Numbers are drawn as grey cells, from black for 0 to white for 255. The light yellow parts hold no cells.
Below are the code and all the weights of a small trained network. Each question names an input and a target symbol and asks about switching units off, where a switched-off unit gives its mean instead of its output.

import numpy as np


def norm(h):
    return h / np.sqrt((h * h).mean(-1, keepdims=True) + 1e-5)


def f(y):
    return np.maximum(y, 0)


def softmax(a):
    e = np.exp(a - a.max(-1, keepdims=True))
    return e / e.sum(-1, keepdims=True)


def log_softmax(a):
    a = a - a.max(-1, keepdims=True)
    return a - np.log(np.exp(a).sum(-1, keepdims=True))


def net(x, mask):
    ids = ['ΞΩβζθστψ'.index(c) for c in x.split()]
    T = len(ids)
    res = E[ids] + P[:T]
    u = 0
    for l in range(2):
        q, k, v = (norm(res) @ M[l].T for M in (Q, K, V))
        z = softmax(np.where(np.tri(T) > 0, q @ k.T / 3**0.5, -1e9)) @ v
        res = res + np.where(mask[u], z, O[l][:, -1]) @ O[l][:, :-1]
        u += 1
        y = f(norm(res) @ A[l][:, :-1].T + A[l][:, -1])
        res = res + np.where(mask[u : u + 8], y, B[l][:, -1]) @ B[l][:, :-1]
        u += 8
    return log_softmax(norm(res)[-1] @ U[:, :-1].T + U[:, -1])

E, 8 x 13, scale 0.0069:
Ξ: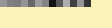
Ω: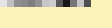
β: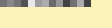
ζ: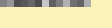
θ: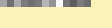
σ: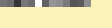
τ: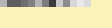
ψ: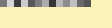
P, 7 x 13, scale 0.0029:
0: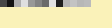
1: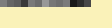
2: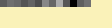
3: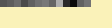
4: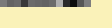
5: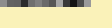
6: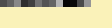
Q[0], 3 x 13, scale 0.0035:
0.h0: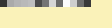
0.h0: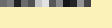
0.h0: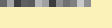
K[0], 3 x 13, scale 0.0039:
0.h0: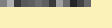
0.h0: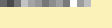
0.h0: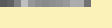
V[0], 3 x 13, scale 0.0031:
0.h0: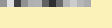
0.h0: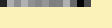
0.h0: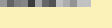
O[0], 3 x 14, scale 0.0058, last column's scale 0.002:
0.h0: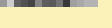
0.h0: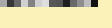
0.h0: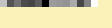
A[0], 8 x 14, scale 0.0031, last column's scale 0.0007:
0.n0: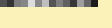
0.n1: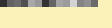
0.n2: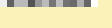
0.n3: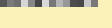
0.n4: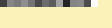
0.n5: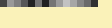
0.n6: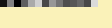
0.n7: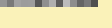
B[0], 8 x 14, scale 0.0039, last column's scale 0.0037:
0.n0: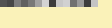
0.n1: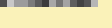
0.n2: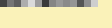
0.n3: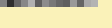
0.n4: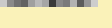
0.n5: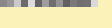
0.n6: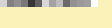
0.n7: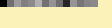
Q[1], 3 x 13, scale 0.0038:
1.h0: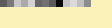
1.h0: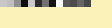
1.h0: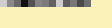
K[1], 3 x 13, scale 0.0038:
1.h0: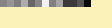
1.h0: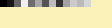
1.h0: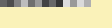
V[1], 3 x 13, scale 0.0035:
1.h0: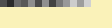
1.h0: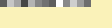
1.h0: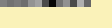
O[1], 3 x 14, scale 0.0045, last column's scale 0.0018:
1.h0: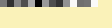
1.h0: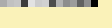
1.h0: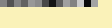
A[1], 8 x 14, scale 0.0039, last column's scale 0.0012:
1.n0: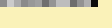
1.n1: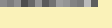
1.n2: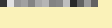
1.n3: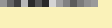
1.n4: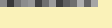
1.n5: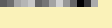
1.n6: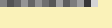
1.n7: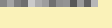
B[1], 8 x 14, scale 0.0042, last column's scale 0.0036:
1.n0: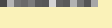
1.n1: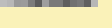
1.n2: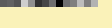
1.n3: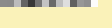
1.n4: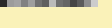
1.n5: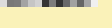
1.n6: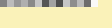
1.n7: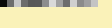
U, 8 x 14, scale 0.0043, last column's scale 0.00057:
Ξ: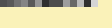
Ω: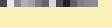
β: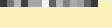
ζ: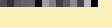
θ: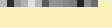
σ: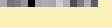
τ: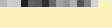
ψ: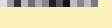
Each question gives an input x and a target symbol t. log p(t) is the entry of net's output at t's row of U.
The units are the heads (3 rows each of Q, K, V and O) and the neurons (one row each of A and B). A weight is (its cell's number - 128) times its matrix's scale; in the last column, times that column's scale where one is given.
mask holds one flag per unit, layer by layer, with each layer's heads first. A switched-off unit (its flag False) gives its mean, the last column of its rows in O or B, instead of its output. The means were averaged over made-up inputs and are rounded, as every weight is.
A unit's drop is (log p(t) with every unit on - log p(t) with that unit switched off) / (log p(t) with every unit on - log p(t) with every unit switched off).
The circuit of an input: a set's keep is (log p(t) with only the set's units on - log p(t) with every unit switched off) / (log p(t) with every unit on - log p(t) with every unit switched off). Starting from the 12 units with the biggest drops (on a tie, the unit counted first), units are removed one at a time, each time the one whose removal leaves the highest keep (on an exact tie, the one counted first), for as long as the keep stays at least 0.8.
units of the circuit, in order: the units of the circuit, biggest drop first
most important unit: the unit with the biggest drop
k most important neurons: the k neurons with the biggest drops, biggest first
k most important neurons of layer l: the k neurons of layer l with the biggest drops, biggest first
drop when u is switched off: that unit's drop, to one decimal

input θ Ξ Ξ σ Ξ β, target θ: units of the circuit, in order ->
[0.h0]
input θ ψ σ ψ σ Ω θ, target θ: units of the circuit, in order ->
[0.h0, 1.n5]
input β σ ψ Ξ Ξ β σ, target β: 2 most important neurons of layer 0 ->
[0.n0, 0.n6]
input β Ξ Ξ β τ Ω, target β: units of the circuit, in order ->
[1.h0, 1.n5]
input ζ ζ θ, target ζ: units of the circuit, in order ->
[1.h0, 0.h0]
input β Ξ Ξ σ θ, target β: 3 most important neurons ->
[0.n0, 1.n7, 0.n1]
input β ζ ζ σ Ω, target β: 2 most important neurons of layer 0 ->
[0.n0, 0.n1]
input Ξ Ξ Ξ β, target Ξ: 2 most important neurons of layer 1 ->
[1.n6, 1.n3]
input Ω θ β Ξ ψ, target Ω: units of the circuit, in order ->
[1.h0, 1.n2]
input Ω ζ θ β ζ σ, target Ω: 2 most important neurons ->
[1.n2, 1.n0]
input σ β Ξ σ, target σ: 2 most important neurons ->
[1.n3, 0.n6]
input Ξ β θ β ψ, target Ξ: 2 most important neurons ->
[1.n6, 1.n5]
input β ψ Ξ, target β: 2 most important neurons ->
[1.n7, 0.n0]
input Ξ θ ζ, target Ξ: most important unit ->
1.h0
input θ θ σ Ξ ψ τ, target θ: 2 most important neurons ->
[1.n5, 0.n6]
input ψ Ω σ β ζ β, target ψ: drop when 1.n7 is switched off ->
-0.1
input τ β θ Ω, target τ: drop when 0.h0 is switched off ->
0.7
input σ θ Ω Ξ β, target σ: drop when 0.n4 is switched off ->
0.0
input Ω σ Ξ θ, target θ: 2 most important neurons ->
[1.n5, 0.n3]
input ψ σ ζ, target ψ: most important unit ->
0.h0
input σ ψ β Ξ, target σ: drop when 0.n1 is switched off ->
0.1
